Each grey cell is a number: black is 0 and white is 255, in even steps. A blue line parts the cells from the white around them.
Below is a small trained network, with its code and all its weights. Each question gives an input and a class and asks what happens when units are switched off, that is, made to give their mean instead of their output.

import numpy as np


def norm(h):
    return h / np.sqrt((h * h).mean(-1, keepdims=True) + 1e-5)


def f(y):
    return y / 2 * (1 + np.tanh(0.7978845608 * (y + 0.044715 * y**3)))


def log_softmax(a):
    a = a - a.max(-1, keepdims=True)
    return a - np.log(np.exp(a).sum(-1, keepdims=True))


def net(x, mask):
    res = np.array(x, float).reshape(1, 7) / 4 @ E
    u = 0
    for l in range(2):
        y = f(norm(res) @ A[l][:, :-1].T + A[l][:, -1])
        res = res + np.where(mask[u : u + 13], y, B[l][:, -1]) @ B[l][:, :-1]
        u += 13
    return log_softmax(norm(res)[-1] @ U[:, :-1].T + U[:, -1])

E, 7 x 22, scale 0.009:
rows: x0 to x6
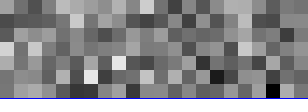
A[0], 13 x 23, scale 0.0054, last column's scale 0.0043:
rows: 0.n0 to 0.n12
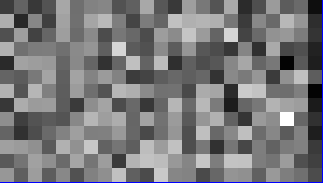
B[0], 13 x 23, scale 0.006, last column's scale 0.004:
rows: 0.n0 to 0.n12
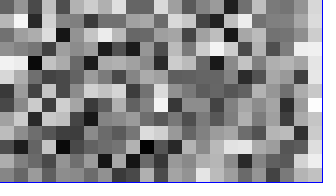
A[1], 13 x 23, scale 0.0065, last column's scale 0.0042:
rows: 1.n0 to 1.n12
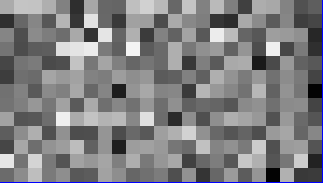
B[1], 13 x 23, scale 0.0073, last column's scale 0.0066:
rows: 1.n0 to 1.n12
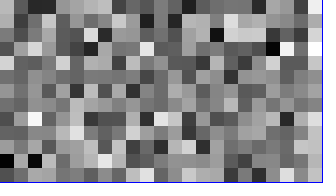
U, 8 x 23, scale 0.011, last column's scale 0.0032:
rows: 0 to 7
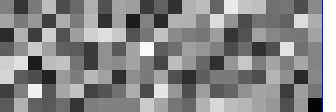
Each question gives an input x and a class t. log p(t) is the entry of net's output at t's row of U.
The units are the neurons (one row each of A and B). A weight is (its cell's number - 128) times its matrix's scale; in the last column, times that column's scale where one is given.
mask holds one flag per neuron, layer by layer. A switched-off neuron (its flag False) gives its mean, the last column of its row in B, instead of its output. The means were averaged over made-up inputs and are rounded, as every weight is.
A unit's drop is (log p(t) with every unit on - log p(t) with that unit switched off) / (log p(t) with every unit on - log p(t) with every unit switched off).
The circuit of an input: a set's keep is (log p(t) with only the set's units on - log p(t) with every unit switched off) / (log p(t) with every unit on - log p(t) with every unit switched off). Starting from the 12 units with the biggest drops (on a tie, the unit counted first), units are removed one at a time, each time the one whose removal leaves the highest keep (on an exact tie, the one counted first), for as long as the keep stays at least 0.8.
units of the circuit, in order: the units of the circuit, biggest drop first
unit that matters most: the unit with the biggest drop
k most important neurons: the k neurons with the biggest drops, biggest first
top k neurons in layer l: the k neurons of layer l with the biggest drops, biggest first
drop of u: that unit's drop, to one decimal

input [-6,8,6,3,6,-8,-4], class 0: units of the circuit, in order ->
(1.n2)
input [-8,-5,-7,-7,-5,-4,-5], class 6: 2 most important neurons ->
(0.n7 1.n9)
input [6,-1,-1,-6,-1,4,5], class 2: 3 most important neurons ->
(0.n0 0.n2 0.n7)
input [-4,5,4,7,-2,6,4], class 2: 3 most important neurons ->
(1.n11 0.n6 1.n2)
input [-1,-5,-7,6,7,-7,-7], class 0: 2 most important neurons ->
(1.n2 0.n11)
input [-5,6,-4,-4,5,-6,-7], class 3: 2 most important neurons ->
(1.n3 0.n10)
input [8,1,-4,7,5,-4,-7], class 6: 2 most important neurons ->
(1.n8 0.n2)
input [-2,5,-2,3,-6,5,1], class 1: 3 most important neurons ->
(1.n6 1.n10 0.n11)
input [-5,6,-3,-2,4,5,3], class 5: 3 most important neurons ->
(1.n4 0.n5 1.n8)
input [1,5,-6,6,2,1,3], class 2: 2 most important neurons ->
(1.n11 0.n6)
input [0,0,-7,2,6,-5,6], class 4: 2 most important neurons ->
(0.n1 0.n8)
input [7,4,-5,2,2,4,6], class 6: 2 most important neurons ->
(1.n8 1.n3)
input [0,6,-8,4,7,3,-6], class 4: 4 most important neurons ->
(0.n1 0.n8 0.n11 1.n10)
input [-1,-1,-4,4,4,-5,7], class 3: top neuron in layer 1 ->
(1.n12)
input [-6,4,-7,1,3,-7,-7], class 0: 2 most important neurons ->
(1.n2 1.n12)
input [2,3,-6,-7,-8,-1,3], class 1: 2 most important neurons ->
(1.n10 1.n6)
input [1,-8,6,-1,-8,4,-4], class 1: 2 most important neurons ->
(1.n10 0.n11)
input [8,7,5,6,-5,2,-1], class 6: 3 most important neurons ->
(1.n8 1.n0 0.n2)
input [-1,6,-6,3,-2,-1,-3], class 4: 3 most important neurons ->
(0.n1 0.n8 1.n0)
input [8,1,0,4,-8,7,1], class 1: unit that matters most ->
1.n10
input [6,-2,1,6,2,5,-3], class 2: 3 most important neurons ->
(1.n11 0.n6 0.n7)
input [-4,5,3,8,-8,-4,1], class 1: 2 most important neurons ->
(1.n10 0.n11)
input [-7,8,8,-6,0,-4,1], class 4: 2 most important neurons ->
(0.n4 1.n0)
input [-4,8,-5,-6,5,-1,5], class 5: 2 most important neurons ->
(1.n4 0.n5)
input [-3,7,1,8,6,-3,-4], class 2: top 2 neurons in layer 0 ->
(0.n6 0.n11)
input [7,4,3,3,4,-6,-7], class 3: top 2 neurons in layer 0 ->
(0.n10 0.n7)
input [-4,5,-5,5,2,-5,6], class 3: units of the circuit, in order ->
(1.n12)
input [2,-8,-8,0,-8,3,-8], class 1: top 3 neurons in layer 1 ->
(1.n10 1.n6 1.n12)
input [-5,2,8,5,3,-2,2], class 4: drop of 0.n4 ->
1.6
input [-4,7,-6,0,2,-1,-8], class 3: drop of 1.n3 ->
1.1
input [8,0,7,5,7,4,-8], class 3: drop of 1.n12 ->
-0.1
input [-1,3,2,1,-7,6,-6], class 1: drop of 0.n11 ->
0.4
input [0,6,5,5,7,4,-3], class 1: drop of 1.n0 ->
0.1
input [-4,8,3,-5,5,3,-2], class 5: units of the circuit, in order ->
(1.n4)
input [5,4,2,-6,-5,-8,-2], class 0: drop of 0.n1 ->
0.0
